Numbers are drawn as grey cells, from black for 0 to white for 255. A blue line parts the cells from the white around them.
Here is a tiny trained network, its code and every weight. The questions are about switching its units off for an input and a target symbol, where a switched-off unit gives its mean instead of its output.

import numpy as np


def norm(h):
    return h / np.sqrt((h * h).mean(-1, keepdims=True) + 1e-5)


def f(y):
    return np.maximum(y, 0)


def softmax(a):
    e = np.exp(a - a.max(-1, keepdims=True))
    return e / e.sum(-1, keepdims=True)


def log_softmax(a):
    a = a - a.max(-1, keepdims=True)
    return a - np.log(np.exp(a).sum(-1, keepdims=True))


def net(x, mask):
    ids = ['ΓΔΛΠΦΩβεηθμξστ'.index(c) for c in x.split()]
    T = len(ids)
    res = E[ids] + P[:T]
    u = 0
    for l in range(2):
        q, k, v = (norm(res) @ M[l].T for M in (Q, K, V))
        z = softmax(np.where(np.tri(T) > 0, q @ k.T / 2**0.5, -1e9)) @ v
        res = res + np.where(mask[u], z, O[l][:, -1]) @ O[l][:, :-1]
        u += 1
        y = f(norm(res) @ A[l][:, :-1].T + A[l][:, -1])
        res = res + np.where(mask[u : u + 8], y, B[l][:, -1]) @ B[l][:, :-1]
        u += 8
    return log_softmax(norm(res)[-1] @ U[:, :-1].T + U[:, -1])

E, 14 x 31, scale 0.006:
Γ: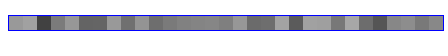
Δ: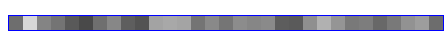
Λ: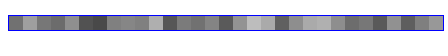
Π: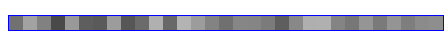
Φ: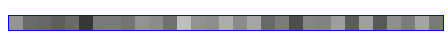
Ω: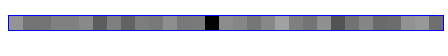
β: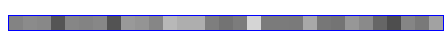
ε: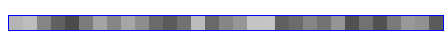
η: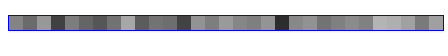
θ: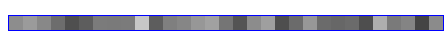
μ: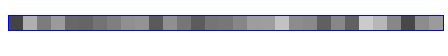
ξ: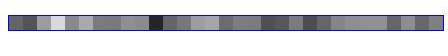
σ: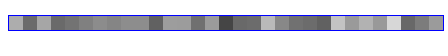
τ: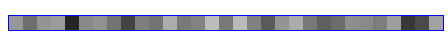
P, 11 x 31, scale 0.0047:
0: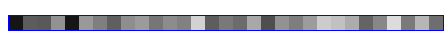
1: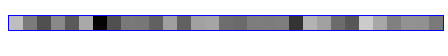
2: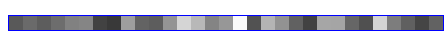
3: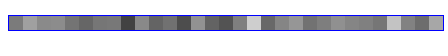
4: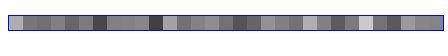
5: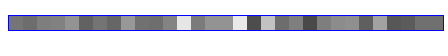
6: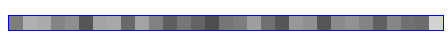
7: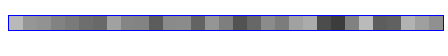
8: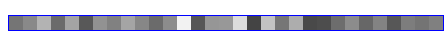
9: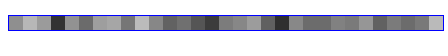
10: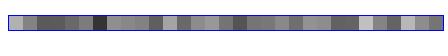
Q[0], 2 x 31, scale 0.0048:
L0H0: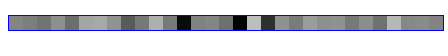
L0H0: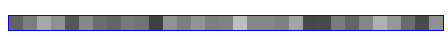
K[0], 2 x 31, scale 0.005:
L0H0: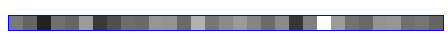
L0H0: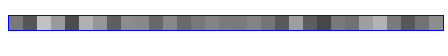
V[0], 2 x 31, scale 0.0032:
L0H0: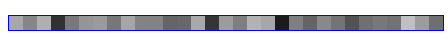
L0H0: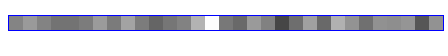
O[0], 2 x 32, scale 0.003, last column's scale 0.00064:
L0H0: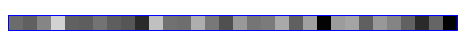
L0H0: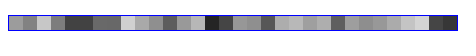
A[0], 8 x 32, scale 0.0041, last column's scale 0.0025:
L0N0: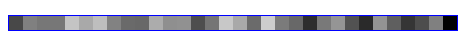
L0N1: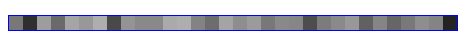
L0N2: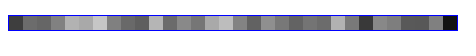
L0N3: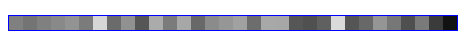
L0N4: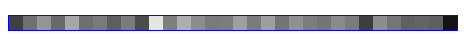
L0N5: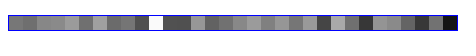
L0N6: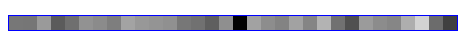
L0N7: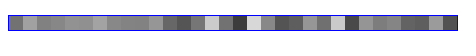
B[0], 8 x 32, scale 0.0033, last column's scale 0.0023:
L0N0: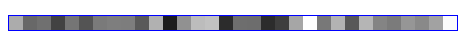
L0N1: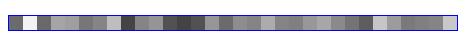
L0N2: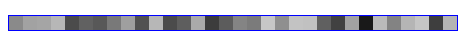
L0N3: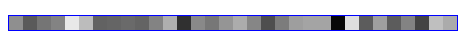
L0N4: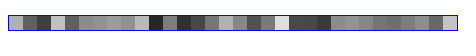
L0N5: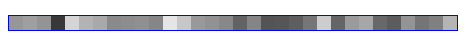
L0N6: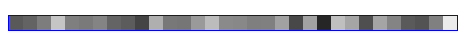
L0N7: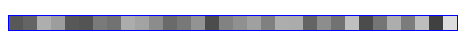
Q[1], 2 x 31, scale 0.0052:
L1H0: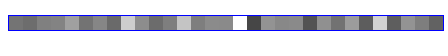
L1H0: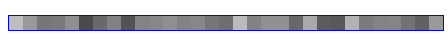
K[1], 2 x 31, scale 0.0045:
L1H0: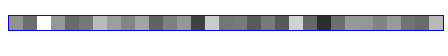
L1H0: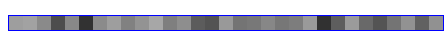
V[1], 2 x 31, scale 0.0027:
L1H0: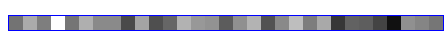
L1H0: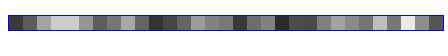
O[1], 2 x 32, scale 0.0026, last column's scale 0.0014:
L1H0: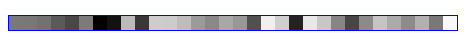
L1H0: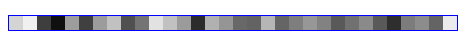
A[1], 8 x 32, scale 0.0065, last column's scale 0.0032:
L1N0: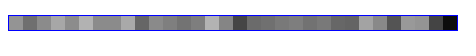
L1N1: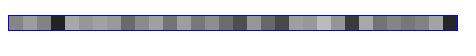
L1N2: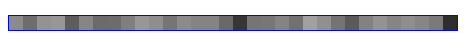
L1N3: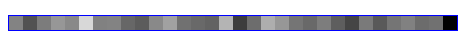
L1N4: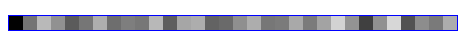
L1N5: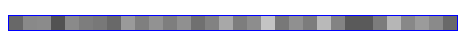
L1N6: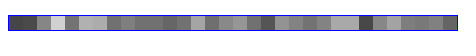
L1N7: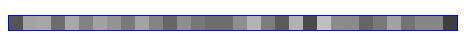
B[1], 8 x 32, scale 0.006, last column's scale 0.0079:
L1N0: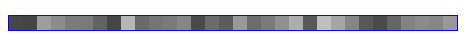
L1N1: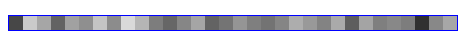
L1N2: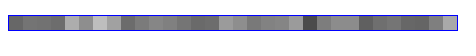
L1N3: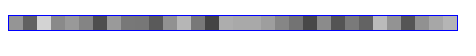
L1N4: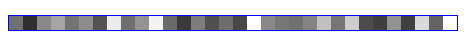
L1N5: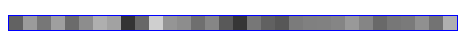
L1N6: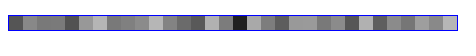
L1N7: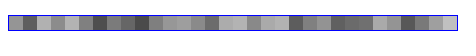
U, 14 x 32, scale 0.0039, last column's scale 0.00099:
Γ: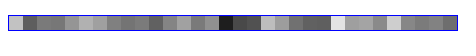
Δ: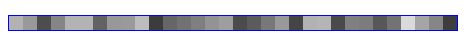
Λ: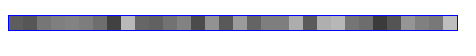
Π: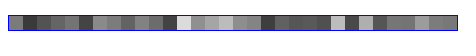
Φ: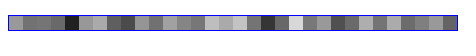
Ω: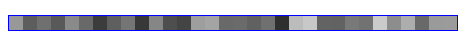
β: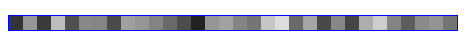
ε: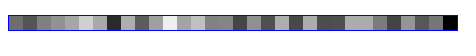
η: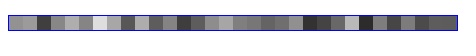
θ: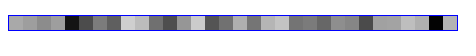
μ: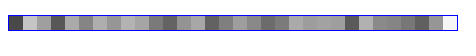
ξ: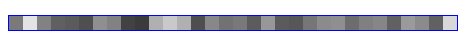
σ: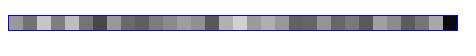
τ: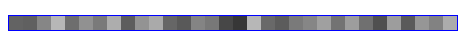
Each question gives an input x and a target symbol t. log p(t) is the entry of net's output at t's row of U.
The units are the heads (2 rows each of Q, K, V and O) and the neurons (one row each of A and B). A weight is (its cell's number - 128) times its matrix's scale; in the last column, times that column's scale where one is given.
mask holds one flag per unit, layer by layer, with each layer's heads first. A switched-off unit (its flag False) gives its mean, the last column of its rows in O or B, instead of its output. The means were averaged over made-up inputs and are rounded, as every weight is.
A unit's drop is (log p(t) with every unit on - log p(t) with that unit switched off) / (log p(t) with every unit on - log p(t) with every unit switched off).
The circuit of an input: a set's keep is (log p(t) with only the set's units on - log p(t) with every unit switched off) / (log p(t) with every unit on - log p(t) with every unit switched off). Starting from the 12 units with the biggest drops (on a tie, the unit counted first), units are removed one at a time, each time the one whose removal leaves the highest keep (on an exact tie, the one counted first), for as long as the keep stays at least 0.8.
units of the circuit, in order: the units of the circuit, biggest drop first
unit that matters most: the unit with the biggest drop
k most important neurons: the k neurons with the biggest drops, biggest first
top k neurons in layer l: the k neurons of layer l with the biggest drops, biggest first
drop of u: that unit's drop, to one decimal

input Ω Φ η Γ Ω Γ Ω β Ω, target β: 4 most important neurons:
[L0N4; L1N4; L1N6; L0N1]
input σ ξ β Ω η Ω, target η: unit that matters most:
L1H0
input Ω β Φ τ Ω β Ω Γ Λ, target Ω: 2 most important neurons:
[L0N0; L0N4]
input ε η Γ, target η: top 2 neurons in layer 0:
[L0N4; L0N5]
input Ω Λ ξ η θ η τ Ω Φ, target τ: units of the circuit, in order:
[L1H0; L1N4]
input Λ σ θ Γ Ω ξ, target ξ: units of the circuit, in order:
[L1H0; L1N4]
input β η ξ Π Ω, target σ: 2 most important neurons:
[L1N3; L1N4]
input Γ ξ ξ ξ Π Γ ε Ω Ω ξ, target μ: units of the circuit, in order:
[L1H0; L1N1]
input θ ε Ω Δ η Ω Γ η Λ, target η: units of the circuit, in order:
[L0N4; L1H0; L1N4]
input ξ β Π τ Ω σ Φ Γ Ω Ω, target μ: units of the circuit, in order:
[L1N1; L1N4]
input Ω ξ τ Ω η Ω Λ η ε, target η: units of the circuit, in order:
[L1H0; L0N3; L1N4]
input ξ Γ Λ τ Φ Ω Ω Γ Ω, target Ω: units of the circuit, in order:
[L0N0; L0H0; L0N2]
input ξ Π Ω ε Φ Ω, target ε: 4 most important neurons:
[L0N5; L1N4; L1N6; L0N3]
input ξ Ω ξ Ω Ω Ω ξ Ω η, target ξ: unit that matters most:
L0H0
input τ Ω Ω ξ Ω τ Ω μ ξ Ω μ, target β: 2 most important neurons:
[L1N4; L0N6]
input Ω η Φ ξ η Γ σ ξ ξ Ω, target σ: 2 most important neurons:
[L0N0; L1N4]
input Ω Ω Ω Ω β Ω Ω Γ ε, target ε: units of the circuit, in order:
[L0H0; L0N3; L0N5; L1N4]
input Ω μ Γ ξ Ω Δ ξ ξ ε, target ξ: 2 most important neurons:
[L1N5; L1N4]
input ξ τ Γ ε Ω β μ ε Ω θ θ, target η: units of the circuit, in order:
[L1N2; L1N4]
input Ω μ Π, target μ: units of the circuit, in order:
[L0H0; L1N1]
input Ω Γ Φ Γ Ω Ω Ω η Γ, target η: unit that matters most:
L0H0
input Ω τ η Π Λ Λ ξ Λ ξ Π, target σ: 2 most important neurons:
[L1N7; L0N0]
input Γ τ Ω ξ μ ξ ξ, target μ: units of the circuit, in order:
[L0H0; L1H0; L1N4]
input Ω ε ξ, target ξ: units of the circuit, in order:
[L1H0; L0H0; L1N4; L1N5]
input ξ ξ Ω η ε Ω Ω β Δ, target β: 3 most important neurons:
[L0N4; L1N4; L1N6]
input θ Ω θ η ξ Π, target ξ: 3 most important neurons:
[L0N4; L1N4; L1N5]
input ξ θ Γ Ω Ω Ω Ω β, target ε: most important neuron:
[L1N4]
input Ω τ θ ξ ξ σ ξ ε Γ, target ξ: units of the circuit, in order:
[L1H0; L1N4]
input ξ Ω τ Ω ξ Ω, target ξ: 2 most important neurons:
[L1N4; L1N5]
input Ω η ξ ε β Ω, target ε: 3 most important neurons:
[L0N5; L1N4; L0N3]
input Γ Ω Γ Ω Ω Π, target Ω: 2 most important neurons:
[L0N0; L0N2]
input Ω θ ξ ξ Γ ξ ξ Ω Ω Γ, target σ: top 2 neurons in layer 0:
[L0N0; L0N5]
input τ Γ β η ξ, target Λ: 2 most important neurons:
[L1N0; L1N4]
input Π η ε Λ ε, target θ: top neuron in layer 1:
[L1N4]
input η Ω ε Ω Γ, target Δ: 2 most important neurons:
[L1N4; L0N0]
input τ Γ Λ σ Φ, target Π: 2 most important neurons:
[L1N4; L0N6]
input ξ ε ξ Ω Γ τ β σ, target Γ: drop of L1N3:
0.1
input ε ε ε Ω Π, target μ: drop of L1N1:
0.2
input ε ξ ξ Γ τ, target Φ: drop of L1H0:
0.0
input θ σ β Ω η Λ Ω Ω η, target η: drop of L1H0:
0.4
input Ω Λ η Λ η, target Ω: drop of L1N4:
0.8
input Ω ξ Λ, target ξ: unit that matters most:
L1H0
